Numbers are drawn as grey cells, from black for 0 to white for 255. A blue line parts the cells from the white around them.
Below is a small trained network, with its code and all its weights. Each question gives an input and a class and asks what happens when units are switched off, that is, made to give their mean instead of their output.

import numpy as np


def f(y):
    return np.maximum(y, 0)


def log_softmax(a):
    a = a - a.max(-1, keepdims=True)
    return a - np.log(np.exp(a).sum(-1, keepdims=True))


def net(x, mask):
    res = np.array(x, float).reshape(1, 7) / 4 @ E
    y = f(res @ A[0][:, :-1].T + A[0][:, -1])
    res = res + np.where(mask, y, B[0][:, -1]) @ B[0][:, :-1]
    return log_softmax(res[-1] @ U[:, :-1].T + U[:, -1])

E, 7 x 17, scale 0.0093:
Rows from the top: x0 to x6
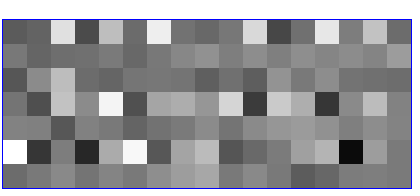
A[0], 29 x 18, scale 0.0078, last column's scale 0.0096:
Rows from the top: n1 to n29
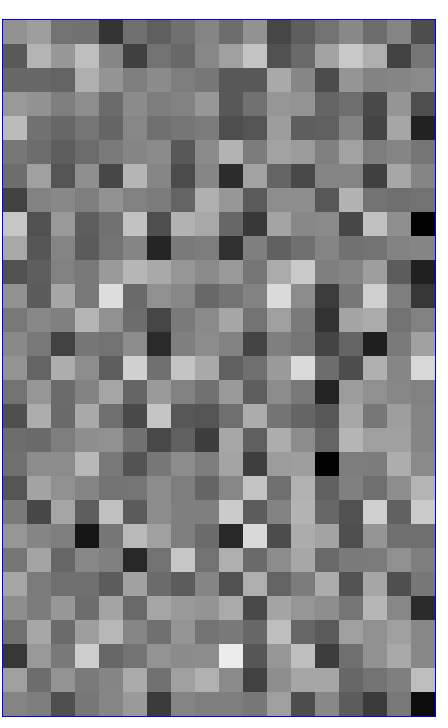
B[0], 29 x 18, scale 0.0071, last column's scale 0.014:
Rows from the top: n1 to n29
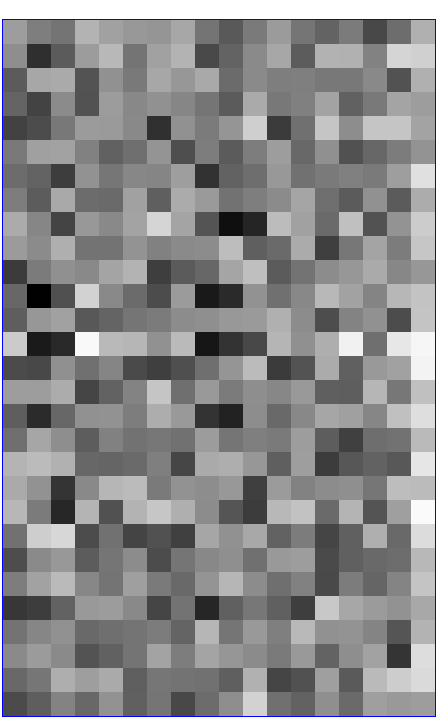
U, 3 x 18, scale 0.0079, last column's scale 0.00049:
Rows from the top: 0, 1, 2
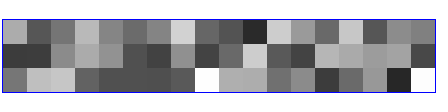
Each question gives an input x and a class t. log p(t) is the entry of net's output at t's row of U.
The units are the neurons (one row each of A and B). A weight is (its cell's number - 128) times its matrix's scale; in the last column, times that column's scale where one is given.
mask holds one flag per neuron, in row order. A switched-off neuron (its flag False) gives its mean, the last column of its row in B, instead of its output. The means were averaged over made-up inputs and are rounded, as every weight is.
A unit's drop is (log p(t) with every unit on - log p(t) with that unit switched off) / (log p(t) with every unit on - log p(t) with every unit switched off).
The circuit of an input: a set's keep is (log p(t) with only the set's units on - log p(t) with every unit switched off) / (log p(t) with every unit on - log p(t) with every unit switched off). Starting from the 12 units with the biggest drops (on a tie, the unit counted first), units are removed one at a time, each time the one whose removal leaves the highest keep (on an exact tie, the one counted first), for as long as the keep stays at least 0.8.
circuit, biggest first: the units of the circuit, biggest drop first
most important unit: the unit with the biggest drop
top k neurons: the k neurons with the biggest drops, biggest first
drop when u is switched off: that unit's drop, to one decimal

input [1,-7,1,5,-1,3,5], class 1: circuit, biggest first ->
n15
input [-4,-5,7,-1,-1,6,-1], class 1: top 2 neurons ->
n15, n28
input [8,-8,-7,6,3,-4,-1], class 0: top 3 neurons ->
n21, n15, n28
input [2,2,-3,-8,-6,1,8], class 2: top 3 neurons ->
n22, n14, n12
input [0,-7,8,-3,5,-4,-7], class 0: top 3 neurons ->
n15, n28, n22
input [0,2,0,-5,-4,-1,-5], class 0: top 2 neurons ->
n15, n28
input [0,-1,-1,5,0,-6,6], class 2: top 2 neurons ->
n14, n19
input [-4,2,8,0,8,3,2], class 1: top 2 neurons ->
n21, n15
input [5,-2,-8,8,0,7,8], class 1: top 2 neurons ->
n15, n25
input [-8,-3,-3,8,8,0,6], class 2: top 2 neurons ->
n19, n27
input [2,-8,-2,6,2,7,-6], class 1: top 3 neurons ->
n15, n28, n25
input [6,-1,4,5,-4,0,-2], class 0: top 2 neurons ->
n21, n15
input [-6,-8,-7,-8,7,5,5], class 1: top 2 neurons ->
n5, n29
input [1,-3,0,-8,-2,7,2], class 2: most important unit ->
n22
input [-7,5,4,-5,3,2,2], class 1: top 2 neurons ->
n5, n21
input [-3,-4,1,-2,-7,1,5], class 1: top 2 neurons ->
n21, n9
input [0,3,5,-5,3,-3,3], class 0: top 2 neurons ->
n15, n28
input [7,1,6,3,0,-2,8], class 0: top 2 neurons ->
n21, n15
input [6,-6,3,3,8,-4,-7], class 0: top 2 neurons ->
n15, n21
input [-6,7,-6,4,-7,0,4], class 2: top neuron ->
n19
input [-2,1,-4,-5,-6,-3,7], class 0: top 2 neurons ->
n15, n28
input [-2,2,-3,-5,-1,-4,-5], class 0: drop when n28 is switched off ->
0.1
